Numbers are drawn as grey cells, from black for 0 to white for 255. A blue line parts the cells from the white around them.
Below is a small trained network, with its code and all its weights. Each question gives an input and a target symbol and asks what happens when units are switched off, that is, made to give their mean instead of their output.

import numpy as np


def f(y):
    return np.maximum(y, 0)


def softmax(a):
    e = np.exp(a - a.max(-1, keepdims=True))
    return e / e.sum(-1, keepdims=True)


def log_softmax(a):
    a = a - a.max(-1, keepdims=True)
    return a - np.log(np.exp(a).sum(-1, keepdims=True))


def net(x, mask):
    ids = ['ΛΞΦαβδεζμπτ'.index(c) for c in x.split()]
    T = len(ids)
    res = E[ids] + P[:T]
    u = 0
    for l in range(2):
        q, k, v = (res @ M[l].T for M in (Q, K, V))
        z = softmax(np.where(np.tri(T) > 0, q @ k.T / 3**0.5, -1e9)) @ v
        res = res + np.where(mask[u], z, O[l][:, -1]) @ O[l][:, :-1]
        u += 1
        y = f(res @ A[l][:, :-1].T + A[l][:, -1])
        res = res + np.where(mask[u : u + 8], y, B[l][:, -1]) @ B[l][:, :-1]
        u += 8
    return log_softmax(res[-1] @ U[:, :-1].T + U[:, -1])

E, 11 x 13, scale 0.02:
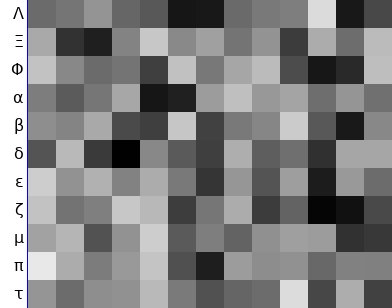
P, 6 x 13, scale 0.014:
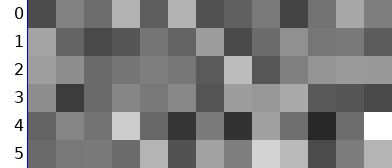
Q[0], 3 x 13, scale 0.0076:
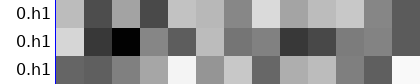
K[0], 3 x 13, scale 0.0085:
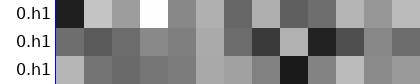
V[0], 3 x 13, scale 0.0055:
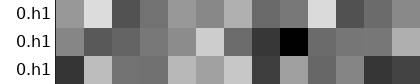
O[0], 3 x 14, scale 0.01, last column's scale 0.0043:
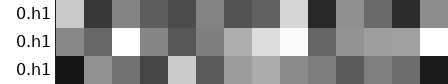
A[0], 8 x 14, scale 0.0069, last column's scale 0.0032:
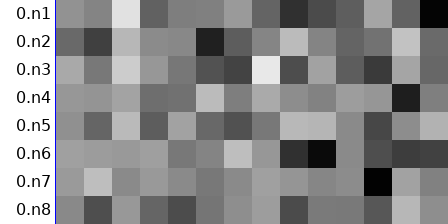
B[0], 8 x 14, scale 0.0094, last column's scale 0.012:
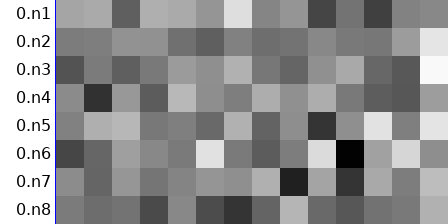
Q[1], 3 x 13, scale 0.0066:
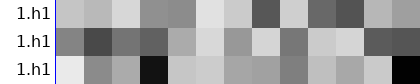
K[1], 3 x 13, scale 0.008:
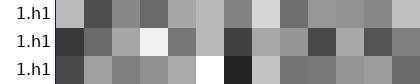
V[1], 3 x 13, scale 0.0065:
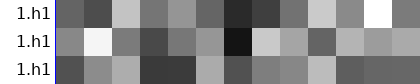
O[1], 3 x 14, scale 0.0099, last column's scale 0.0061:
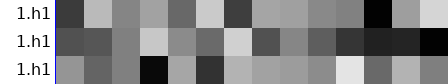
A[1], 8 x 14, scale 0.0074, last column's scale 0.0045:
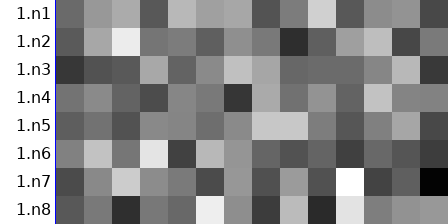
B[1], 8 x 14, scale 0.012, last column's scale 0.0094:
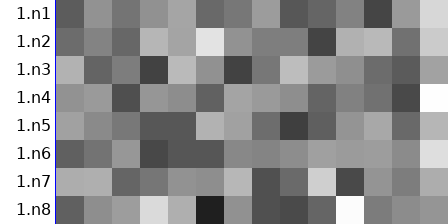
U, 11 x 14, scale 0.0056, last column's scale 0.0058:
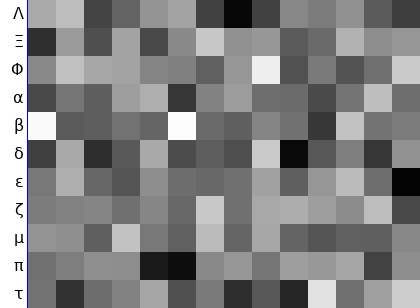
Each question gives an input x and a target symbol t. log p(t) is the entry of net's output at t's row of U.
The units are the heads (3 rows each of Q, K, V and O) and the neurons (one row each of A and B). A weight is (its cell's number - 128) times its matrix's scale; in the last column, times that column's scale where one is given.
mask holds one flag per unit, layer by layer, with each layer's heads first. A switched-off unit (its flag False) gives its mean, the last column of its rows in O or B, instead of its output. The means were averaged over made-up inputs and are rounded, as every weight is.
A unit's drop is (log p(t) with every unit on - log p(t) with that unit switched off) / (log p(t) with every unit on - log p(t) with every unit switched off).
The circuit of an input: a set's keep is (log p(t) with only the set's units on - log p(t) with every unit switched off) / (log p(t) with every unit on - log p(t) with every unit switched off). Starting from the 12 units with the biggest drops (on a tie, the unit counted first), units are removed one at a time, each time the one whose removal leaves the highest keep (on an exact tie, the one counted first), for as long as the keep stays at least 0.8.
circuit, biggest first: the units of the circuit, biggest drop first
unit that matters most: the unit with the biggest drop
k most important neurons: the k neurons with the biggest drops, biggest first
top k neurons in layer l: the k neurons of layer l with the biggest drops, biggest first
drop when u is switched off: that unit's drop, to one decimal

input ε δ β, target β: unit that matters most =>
0.n1
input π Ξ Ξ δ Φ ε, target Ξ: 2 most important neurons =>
[1.n2; 0.n5]
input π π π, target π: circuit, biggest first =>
[1.h1; 1.n6; 0.h1]
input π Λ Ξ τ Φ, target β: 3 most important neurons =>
[1.n5; 1.n3; 0.n5]
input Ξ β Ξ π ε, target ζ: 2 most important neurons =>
[0.n7; 0.n2]
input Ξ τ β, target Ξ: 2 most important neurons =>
[0.n3; 1.n2]
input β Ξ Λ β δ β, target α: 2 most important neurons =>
[1.n1; 0.n7]
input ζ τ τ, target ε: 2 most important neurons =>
[0.n6; 1.n4]
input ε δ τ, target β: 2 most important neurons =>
[0.n1; 1.n2]
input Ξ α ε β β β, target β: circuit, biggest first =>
[0.h1; 0.n3; 1.h1]
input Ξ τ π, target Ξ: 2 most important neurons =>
[1.n2; 0.n3]
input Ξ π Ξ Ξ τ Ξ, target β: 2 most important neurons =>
[1.n3; 1.n5]
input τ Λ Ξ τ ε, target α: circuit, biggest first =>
[0.h1; 1.n1]
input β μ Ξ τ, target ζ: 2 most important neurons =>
[0.n4; 1.n7]
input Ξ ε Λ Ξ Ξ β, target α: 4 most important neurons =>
[1.n1; 0.n8; 0.n7; 1.n5]
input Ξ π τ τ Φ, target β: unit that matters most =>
0.n7
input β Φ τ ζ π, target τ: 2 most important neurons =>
[0.n8; 1.n2]
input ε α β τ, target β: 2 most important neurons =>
[0.n1; 0.n8]
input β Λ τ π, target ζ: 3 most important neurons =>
[0.n3; 1.n7; 0.n4]
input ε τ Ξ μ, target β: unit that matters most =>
0.n1
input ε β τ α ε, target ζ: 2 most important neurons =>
[1.n7; 0.n7]
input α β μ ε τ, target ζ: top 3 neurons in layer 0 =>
[0.n2; 0.n7; 0.n8]
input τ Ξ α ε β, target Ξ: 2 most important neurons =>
[0.n5; 1.n2]
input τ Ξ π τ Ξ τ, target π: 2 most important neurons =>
[1.n6; 0.n7]
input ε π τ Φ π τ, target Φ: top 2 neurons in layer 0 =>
[0.n4; 0.n8]
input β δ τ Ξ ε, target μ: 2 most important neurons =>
[1.n7; 0.n3]
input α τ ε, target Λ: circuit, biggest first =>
[0.h1]
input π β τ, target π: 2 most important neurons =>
[1.n6; 1.n2]
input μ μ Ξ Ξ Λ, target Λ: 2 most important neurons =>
[1.n7; 0.n2]
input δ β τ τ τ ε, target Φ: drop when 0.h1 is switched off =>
0.2
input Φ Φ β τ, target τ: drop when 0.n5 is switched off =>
0.1
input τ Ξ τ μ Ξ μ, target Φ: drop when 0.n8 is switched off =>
0.0
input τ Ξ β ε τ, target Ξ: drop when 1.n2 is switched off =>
0.5
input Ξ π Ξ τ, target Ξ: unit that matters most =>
0.h1
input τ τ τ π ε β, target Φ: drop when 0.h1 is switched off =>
0.2
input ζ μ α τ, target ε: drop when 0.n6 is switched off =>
0.4
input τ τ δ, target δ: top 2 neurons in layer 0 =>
[0.n8; 0.n2]
